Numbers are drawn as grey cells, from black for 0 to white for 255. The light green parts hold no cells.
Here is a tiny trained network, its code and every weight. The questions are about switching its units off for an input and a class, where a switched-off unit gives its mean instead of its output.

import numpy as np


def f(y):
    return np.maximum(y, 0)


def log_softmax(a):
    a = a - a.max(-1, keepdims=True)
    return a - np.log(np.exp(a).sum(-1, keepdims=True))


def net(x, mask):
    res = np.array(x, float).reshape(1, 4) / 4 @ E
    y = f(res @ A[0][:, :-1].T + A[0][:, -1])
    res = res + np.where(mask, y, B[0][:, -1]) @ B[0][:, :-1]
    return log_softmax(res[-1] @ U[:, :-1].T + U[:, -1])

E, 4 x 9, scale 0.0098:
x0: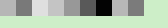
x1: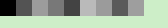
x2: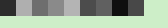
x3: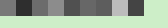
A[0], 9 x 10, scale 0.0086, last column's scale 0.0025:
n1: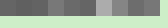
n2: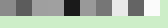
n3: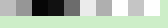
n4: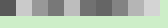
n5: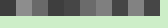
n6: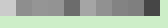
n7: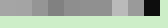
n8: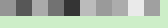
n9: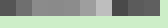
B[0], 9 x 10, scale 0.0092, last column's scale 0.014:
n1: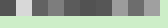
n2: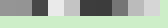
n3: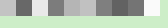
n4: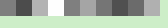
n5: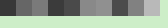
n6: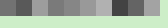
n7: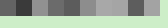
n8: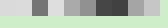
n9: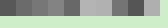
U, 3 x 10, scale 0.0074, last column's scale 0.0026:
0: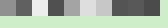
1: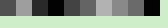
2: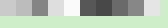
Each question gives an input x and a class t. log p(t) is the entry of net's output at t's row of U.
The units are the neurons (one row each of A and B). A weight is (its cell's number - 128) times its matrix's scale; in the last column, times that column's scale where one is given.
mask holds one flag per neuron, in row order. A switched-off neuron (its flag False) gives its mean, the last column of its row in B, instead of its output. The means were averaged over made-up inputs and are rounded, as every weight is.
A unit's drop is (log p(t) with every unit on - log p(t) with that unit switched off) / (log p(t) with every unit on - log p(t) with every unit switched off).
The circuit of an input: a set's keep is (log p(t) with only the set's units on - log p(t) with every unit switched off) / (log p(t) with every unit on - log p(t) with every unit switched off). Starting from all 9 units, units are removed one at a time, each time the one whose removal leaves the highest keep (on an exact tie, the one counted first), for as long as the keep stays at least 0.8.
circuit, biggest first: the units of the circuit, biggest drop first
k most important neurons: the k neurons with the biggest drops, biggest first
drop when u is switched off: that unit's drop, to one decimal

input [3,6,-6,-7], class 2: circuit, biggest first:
(n8)
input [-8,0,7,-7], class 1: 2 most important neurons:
(n3 n5)
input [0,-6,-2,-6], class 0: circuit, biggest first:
(n2 n8)
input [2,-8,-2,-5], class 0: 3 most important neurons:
(n2 n8 n7)
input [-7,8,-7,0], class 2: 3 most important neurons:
(n8 n2 n1)
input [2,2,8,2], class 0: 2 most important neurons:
(n2 n8)
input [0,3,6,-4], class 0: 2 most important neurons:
(n4 n2)
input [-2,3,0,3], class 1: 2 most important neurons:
(n3 n4)
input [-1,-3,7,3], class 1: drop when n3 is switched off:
0.4
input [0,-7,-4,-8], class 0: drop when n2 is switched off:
0.1
